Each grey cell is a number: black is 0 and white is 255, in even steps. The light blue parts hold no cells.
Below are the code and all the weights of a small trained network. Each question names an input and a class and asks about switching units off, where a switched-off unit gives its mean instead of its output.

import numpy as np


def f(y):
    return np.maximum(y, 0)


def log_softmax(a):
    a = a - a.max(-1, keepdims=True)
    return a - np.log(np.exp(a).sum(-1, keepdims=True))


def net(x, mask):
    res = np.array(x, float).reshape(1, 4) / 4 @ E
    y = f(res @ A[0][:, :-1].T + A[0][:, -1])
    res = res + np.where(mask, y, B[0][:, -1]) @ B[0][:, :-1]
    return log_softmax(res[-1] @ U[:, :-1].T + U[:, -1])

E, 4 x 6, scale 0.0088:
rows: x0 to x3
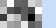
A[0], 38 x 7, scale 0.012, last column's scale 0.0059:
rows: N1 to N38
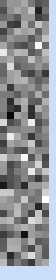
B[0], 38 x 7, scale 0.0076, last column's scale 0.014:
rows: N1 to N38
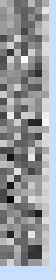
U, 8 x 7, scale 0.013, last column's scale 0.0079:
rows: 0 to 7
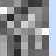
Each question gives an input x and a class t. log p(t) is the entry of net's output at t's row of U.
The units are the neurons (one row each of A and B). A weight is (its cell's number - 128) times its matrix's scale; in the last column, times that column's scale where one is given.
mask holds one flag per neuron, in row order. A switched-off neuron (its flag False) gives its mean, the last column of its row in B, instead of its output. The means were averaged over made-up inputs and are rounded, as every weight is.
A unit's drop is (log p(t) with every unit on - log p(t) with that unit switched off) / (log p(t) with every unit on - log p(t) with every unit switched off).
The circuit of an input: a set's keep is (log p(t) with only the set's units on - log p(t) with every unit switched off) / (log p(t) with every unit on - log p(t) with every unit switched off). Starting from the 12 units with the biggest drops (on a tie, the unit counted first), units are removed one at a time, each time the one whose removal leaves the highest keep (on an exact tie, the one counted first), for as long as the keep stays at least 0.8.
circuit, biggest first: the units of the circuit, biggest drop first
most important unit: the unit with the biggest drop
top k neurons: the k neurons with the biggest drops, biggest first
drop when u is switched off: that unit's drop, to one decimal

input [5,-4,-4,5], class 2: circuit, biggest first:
N29
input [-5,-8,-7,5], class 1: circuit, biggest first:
N21, N2
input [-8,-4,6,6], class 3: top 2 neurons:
N17, N15
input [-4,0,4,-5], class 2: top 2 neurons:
N27, N34
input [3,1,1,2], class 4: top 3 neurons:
N17, N15, N26
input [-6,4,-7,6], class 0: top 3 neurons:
N18, N37, N13
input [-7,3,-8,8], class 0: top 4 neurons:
N18, N37, N13, N27
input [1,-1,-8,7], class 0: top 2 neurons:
N18, N37
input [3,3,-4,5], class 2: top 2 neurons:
N23, N29
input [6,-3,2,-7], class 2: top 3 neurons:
N34, N27, N17
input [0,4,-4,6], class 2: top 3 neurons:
N23, N29, N8
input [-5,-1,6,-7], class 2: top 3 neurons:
N27, N34, N18
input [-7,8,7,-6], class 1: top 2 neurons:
N16, N38
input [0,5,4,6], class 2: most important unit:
N23
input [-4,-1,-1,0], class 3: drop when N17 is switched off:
0.1
